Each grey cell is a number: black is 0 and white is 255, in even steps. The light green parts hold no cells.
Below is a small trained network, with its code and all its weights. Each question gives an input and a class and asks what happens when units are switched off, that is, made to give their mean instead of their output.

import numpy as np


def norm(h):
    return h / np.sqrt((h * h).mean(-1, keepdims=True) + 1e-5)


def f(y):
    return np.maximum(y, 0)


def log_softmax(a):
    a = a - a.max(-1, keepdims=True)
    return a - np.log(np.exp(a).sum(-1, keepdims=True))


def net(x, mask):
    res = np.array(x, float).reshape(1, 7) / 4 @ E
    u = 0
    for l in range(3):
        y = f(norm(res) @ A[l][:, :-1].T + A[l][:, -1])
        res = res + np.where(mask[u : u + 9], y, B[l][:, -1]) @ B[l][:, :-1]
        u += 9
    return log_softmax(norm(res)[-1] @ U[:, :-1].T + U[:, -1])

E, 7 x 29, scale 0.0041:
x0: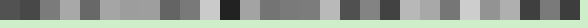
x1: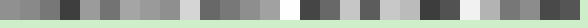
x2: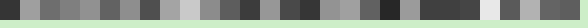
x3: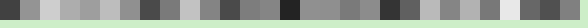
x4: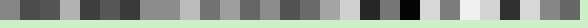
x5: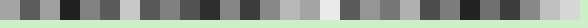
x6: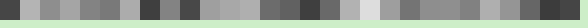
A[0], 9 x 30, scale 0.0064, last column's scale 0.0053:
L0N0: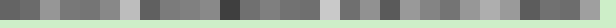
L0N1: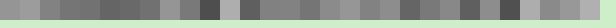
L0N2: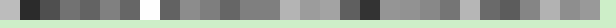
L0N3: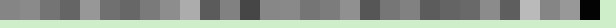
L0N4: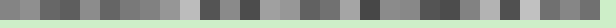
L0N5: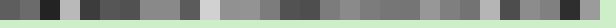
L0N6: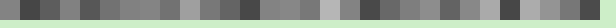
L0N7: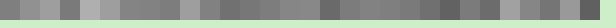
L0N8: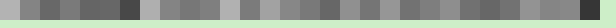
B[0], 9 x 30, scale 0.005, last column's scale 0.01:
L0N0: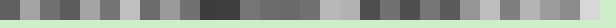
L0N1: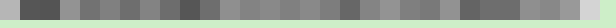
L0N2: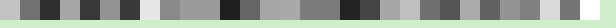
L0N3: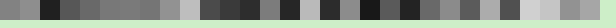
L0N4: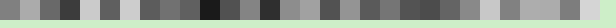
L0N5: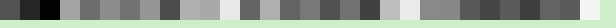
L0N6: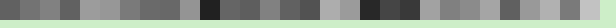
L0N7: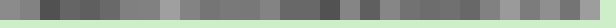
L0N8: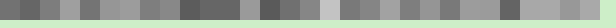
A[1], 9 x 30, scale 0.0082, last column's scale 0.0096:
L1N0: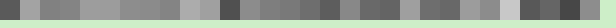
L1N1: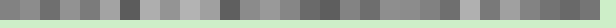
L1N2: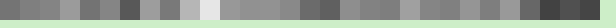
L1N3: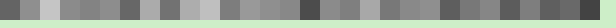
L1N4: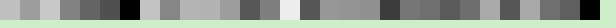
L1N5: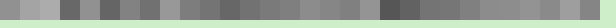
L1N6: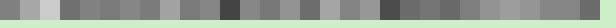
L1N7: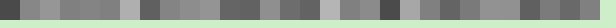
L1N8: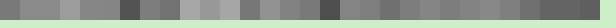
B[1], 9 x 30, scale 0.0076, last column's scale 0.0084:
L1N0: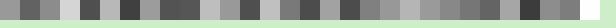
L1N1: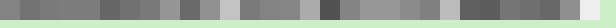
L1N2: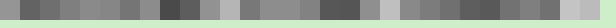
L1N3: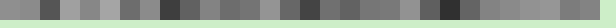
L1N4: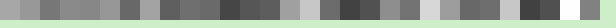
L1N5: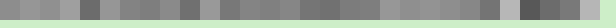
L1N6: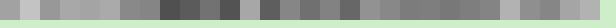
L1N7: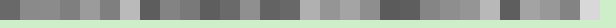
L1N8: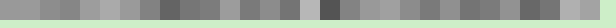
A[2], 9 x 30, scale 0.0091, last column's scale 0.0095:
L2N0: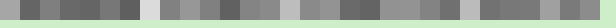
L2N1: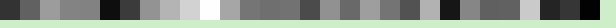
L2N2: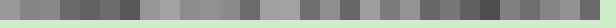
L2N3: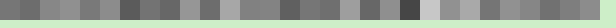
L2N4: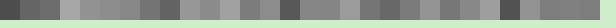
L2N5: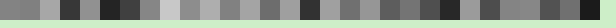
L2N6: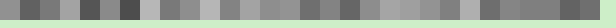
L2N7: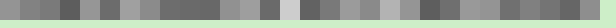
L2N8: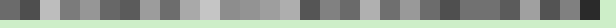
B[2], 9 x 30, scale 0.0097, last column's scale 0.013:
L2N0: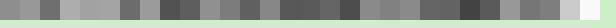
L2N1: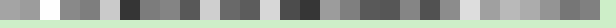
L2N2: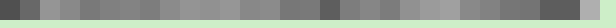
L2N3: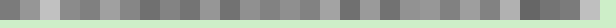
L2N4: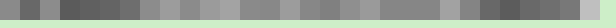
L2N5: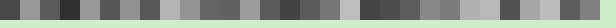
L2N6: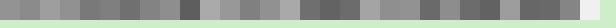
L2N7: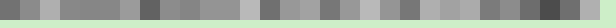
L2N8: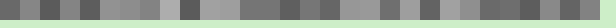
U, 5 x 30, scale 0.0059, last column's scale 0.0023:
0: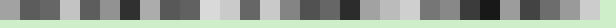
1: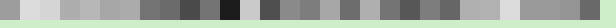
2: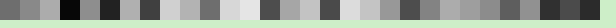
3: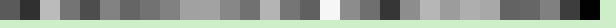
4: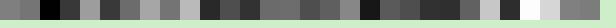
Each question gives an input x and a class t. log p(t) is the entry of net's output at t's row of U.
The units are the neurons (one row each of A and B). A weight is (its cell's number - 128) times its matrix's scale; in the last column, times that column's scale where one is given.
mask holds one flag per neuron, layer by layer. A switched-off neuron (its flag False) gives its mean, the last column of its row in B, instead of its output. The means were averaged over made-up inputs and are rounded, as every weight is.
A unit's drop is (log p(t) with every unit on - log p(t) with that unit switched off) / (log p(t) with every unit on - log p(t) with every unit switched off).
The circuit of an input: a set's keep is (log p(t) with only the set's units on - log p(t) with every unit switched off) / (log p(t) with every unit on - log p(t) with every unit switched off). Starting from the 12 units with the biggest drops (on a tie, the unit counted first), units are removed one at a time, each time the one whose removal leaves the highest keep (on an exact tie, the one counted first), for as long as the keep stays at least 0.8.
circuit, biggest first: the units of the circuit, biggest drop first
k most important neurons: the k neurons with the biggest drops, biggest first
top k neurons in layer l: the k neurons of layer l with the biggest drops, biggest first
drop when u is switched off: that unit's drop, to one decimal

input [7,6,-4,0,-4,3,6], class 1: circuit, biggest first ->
[L0N5; L0N0]
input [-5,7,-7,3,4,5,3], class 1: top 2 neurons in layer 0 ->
[L0N4; L0N5]
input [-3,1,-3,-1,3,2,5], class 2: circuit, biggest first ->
[L0N2; L1N0; L2N0]
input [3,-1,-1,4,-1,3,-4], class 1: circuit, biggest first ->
[L0N0; L0N5]
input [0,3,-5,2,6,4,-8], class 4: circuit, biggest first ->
[L0N6; L1N0]
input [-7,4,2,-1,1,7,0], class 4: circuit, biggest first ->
[L0N3]
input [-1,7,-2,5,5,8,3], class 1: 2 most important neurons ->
[L0N5; L2N7]
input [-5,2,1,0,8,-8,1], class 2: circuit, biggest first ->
[L0N2; L2N0]
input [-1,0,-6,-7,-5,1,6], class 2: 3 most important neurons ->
[L0N2; L1N0; L2N7]
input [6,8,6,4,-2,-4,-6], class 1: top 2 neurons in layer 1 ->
[L1N7; L1N6]
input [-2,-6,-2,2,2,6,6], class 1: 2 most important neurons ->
[L0N5; L0N2]
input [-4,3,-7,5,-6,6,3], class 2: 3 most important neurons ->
[L0N2; L1N0; L2N0]
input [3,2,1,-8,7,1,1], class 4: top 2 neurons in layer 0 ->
[L0N4; L0N6]
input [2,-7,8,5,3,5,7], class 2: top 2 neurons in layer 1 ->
[L1N7; L1N0]
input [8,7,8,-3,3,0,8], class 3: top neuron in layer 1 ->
[L1N0]
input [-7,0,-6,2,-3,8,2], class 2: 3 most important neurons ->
[L0N2; L1N0; L2N0]
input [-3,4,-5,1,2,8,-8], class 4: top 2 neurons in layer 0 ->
[L0N3; L0N4]
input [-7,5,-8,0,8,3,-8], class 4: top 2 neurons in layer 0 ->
[L0N4; L0N3]
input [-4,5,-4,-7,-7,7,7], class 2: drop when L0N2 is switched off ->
0.1
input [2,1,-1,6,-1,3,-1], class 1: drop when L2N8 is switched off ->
0.0
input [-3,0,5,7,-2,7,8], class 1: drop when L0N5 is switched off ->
0.1
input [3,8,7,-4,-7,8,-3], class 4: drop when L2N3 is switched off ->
0.2
